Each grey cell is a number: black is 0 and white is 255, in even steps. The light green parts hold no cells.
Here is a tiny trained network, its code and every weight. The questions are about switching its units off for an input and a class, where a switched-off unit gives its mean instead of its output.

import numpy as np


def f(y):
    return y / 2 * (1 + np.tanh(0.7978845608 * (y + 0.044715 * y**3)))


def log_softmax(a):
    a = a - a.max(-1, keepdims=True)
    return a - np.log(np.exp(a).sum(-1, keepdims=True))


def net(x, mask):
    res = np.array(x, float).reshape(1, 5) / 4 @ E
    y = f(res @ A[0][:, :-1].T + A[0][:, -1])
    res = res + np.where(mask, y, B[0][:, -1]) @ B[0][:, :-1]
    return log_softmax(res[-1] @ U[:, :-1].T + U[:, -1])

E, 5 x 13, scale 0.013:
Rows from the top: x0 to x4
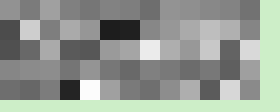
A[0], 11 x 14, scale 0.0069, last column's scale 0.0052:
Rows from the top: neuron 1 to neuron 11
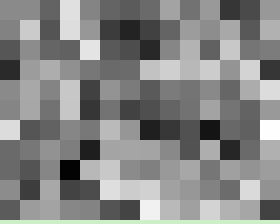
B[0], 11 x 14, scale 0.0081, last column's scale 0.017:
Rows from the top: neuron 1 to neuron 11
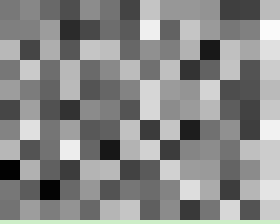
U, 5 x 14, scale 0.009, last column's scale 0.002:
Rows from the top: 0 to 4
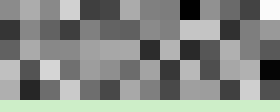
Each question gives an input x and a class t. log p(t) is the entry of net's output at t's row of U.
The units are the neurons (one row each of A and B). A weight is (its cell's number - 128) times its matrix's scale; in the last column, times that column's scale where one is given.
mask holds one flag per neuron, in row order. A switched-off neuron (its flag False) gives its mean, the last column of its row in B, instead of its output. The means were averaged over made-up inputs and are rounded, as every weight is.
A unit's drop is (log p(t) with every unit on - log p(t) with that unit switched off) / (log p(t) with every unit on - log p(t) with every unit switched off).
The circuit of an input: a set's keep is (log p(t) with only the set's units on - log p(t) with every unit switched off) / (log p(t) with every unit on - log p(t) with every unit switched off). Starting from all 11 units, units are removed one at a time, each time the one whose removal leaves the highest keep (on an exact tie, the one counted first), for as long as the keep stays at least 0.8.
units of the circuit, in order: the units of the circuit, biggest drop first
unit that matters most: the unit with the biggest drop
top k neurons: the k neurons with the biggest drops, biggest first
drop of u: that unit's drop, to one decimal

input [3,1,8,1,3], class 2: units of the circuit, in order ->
neuron 4
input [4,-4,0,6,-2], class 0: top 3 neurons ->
neuron 7; neuron 3; neuron 2
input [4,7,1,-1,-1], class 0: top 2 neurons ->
neuron 4; neuron 11
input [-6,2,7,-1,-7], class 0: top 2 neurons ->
neuron 4; neuron 11
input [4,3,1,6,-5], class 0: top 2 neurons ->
neuron 10; neuron 9
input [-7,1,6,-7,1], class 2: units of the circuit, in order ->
neuron 2; neuron 11
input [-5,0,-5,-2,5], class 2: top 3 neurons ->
neuron 7; neuron 8; neuron 9
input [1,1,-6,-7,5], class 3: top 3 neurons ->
neuron 3; neuron 2; neuron 4
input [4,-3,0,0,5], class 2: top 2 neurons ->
neuron 2; neuron 6
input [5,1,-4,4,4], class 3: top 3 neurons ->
neuron 3; neuron 4; neuron 11
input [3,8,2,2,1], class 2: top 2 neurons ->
neuron 4; neuron 11
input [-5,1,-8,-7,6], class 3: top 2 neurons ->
neuron 3; neuron 2
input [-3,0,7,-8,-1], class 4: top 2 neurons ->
neuron 10; neuron 7
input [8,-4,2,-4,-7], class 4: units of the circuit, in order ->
neuron 8
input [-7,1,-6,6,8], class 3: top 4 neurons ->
neuron 3; neuron 4; neuron 2; neuron 11
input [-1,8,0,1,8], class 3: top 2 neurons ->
neuron 3; neuron 7
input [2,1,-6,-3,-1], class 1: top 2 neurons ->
neuron 2; neuron 4
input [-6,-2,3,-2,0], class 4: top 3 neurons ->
neuron 6; neuron 2; neuron 1
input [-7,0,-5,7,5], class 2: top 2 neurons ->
neuron 7; neuron 8
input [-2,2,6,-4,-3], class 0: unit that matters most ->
neuron 4
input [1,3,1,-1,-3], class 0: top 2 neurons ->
neuron 10; neuron 9
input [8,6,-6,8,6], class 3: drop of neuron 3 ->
0.1
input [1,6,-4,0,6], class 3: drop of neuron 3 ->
0.1
